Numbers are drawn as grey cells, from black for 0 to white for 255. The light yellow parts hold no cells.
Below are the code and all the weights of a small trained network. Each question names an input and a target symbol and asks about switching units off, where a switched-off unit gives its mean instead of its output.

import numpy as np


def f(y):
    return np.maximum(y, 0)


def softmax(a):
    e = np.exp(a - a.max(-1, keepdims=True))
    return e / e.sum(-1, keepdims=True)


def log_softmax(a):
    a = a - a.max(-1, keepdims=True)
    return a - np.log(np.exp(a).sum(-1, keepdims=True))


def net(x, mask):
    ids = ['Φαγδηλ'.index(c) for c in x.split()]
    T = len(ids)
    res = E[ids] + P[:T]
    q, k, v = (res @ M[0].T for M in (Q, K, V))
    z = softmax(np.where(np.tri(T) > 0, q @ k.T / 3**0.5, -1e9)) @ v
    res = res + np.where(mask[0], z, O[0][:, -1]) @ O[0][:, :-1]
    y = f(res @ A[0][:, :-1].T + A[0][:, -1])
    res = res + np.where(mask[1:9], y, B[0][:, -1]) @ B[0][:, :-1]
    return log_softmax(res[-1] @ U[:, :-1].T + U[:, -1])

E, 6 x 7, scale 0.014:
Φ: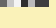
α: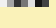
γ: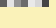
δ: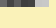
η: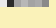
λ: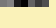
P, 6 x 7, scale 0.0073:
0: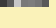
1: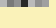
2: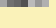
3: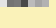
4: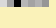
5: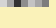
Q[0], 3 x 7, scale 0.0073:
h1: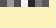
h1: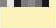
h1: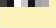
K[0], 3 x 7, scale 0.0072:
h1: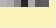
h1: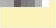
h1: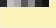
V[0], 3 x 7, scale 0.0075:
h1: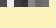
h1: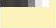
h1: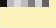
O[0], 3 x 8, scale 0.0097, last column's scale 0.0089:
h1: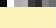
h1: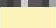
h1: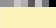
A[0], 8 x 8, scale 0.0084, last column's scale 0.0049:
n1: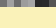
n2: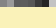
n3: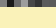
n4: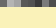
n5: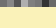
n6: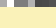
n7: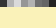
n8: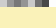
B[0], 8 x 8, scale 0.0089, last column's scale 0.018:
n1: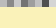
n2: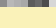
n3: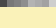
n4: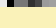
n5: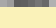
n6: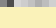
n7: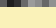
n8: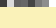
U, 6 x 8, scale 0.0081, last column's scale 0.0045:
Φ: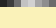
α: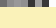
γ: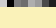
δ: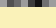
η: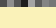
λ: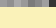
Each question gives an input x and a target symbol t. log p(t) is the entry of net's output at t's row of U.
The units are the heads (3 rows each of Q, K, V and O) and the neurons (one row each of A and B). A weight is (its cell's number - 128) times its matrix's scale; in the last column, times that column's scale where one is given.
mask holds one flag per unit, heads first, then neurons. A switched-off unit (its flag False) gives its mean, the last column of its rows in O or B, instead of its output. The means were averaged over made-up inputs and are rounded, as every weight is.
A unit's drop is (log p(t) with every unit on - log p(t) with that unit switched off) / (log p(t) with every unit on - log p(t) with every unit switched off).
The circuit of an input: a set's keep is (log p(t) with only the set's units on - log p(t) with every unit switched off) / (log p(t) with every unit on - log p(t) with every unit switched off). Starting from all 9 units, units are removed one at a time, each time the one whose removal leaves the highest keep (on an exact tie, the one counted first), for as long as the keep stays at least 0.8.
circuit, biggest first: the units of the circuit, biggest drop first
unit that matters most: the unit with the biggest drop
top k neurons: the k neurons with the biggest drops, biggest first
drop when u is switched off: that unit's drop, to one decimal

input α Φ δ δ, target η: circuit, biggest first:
[n6, n2]
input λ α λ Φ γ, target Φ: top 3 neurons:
[n7, n6, n2]
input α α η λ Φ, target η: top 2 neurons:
[n8, n6]
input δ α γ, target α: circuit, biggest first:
[h1, n6]
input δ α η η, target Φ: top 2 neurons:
[n3, n1]
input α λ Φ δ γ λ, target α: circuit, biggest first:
[n2, h1, n1]
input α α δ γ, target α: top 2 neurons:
[n6, n5]
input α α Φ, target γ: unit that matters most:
n4
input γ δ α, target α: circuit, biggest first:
[h1, n2, n1]
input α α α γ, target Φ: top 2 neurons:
[n6, n7]
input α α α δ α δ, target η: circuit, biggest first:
[n6, h1]
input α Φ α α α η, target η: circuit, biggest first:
[h1, n6, n1]
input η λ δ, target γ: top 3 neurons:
[n8, n3, n2]
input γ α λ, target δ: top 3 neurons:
[n4, n2, n3]
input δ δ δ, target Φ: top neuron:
[n3]
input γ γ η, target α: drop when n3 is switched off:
0.2
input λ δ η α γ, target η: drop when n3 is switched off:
0.0
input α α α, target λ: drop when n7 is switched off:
0.0
